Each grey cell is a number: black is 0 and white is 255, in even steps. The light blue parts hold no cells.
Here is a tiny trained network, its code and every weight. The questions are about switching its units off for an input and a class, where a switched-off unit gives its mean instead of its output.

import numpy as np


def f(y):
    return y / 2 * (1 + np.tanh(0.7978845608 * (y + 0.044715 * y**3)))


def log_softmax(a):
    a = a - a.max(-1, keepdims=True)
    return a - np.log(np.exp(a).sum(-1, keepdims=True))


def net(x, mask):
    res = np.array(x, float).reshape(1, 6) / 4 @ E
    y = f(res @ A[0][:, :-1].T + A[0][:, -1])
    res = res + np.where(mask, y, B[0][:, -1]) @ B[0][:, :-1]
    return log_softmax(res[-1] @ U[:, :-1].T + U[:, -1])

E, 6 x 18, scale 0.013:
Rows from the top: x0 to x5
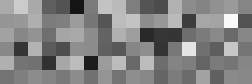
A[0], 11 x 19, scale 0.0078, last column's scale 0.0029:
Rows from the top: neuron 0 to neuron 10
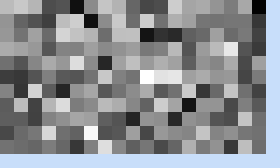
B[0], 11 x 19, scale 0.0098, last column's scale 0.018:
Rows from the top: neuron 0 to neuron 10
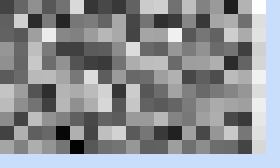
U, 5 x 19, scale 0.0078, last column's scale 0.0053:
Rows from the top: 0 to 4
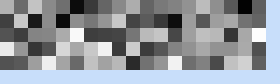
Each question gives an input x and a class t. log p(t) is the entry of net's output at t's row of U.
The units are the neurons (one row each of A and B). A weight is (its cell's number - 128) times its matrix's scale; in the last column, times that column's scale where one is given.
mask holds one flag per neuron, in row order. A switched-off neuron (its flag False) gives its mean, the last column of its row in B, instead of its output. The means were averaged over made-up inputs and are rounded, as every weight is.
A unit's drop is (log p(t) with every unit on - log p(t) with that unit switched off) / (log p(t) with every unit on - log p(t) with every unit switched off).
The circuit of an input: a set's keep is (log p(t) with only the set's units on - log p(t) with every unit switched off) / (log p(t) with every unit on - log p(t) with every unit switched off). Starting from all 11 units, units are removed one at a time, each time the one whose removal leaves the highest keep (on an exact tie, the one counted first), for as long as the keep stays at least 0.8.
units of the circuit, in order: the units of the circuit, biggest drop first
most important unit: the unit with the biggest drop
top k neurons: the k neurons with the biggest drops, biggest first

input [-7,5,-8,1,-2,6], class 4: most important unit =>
neuron 5
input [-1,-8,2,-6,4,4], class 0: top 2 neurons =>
neuron 8; neuron 10
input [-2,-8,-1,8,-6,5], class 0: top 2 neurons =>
neuron 8; neuron 10
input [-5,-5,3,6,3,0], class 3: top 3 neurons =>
neuron 6; neuron 0; neuron 4
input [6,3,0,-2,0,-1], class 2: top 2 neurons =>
neuron 0; neuron 10
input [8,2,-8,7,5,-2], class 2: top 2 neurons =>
neuron 0; neuron 2
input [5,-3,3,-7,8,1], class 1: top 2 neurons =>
neuron 1; neuron 6
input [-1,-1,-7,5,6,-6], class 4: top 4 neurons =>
neuron 5; neuron 9; neuron 7; neuron 0
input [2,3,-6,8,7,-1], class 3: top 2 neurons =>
neuron 6; neuron 9
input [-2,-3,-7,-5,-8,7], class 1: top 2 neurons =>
neuron 9; neuron 2
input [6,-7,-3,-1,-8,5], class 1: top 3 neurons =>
neuron 9; neuron 4; neuron 3
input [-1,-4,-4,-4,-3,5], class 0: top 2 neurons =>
neuron 2; neuron 6
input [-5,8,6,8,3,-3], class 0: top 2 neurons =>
neuron 4; neuron 3
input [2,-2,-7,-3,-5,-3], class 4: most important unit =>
neuron 5
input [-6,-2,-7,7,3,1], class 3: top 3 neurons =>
neuron 6; neuron 0; neuron 2
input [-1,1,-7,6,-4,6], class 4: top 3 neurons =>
neuron 5; neuron 7; neuron 1
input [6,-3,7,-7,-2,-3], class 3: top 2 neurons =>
neuron 7; neuron 5
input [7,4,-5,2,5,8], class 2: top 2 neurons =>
neuron 0; neuron 9
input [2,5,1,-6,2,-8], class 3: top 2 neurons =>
neuron 7; neuron 8
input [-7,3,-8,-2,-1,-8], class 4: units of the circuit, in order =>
neuron 5
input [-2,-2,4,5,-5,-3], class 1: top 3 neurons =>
neuron 9; neuron 7; neuron 5
